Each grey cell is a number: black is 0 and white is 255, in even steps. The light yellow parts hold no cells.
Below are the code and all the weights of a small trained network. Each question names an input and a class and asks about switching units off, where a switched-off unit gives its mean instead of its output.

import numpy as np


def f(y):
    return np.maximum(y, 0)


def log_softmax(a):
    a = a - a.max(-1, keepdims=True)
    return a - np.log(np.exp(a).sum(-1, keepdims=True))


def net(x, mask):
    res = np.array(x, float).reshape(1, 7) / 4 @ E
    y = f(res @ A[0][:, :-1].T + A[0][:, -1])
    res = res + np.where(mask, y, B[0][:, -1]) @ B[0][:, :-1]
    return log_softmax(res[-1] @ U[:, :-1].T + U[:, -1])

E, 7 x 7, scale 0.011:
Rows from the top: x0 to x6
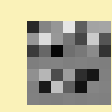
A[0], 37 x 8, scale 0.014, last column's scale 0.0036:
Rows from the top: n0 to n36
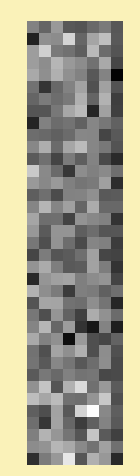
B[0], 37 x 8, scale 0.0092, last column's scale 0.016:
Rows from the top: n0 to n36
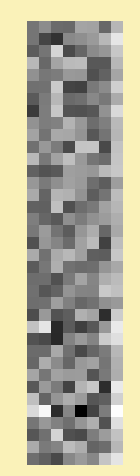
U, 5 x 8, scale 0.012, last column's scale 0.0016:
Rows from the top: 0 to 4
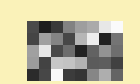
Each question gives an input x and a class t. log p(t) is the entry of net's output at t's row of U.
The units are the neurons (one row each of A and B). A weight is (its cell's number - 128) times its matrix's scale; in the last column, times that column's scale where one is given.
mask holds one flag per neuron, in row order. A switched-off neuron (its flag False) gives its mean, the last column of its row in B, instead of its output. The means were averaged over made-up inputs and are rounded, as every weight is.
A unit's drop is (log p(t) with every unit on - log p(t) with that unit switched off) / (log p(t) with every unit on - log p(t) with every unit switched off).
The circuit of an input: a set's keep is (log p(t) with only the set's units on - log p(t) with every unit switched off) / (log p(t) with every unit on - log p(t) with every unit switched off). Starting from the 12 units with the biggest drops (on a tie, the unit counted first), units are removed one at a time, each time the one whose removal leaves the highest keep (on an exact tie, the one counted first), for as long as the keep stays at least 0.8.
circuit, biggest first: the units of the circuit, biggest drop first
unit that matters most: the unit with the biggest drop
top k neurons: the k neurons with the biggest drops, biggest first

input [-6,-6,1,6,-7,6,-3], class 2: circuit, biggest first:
[n32]
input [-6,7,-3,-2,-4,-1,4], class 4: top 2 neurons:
[n2, n34]
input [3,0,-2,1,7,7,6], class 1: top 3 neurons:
[n32, n33, n18]
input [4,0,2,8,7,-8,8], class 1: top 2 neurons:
[n30, n32]
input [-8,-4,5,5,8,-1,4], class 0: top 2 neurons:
[n26, n32]
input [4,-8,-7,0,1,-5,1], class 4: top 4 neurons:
[n7, n5, n27, n6]
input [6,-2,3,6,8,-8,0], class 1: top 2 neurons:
[n30, n32]
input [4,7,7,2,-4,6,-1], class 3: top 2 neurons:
[n19, n11]
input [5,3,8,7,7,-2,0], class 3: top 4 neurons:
[n32, n11, n19, n14]
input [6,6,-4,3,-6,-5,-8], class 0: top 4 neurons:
[n1, n36, n25, n21]
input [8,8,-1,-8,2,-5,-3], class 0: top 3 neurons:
[n1, n36, n21]
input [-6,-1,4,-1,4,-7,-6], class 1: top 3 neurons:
[n30, n10, n1]
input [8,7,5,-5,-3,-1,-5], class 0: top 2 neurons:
[n1, n36]
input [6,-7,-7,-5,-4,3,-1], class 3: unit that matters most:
n3
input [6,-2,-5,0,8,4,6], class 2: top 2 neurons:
[n25, n26]
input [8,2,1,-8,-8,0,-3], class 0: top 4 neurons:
[n1, n36, n25, n21]
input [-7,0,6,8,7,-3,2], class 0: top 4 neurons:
[n32, n26, n12, n22]
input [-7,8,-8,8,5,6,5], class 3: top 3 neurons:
[n31, n3, n4]
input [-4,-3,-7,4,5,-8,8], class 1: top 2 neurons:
[n30, n10]
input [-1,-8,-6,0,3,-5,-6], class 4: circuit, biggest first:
[n7]
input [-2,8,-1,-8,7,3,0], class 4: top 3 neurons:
[n32, n2, n34]
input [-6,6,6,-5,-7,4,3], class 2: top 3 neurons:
[n32, n1, n36]
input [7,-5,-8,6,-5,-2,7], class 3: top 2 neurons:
[n3, n35]
